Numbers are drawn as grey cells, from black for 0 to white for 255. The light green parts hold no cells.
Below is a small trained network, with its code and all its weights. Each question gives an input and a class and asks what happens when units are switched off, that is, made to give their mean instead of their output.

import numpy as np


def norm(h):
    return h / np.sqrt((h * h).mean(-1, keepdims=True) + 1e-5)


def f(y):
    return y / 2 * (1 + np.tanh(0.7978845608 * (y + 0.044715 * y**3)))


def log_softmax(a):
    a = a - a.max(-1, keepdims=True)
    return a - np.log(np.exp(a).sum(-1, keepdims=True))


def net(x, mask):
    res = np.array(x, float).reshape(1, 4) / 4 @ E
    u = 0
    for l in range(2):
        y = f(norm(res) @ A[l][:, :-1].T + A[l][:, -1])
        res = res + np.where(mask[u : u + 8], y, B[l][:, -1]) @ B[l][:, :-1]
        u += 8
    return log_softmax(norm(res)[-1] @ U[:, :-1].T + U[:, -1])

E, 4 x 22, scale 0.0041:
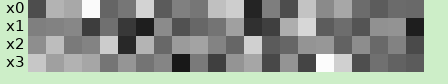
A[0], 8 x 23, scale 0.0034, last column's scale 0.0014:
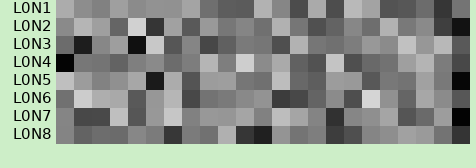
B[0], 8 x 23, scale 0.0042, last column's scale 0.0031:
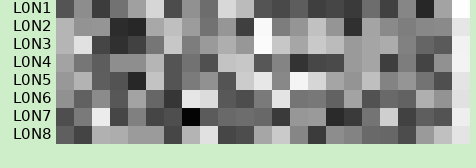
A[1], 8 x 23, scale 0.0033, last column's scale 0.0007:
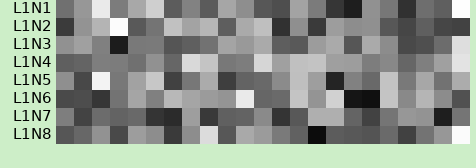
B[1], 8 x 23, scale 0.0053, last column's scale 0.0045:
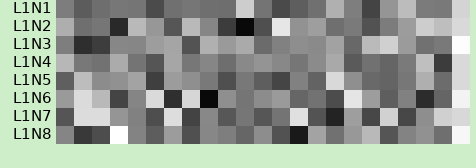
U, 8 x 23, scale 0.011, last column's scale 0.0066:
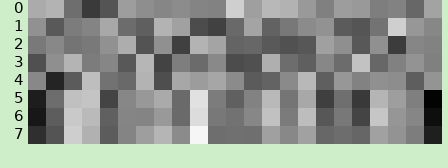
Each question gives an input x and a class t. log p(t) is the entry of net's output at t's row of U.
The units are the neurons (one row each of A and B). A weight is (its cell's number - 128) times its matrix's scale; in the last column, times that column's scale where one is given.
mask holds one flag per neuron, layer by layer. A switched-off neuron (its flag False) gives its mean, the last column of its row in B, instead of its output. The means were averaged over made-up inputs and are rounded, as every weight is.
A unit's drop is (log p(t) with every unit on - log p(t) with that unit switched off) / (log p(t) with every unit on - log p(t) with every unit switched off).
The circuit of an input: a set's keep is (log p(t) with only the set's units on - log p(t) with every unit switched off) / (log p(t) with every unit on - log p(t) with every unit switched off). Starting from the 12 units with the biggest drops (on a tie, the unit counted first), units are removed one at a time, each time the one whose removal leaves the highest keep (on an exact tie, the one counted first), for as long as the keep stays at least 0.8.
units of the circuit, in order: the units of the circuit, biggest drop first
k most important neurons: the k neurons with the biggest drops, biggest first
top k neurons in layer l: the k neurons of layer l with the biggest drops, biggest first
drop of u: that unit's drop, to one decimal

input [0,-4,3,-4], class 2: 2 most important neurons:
(L1N6; L1N7)
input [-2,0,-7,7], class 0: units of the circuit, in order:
(L0N3)
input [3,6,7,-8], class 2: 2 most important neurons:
(L1N6; L0N4)
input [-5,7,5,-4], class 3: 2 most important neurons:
(L1N7; L0N3)
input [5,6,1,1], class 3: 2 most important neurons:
(L1N7; L0N8)
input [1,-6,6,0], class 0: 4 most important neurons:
(L0N5; L0N2; L1N7; L1N8)
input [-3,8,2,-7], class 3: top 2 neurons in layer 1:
(L1N7; L1N3)
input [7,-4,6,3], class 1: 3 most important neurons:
(L1N2; L0N3; L0N6)
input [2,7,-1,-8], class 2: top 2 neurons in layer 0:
(L0N4; L0N7)
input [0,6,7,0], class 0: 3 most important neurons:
(L0N5; L0N2; L1N8)
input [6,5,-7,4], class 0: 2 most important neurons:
(L0N3; L0N8)
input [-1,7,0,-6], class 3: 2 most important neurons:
(L1N7; L0N1)
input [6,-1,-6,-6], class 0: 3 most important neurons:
(L0N3; L0N8; L0N1)
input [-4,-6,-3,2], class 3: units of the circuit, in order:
(L0N7)
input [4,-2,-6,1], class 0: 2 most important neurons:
(L0N3; L1N8)
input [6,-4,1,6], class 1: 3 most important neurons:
(L1N2; L0N6; L0N4)
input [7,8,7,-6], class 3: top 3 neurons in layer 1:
(L1N7; L1N4; L1N3)
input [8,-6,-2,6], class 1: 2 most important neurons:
(L1N2; L0N6)
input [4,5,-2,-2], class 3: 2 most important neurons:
(L1N7; L0N8)
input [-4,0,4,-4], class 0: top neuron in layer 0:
(L0N2)
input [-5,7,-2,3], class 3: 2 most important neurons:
(L1N7; L0N6)
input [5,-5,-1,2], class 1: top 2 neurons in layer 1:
(L1N2; L1N7)
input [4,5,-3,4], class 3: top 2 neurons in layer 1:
(L1N7; L1N6)
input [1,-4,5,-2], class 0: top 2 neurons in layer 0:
(L0N5; L0N2)
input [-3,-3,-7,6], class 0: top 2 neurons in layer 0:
(L0N3; L0N4)
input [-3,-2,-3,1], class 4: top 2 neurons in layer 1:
(L1N6; L1N4)
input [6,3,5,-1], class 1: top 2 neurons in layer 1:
(L1N2; L1N6)
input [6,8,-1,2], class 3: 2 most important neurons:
(L1N7; L0N8)
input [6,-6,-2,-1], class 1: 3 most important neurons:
(L1N2; L0N6; L1N7)
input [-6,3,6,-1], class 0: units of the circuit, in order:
(L0N5)
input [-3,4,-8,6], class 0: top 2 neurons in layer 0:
(L0N3; L0N4)
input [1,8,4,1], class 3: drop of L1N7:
1.3
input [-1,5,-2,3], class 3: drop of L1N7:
0.9
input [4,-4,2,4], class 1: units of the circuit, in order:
(L1N2)
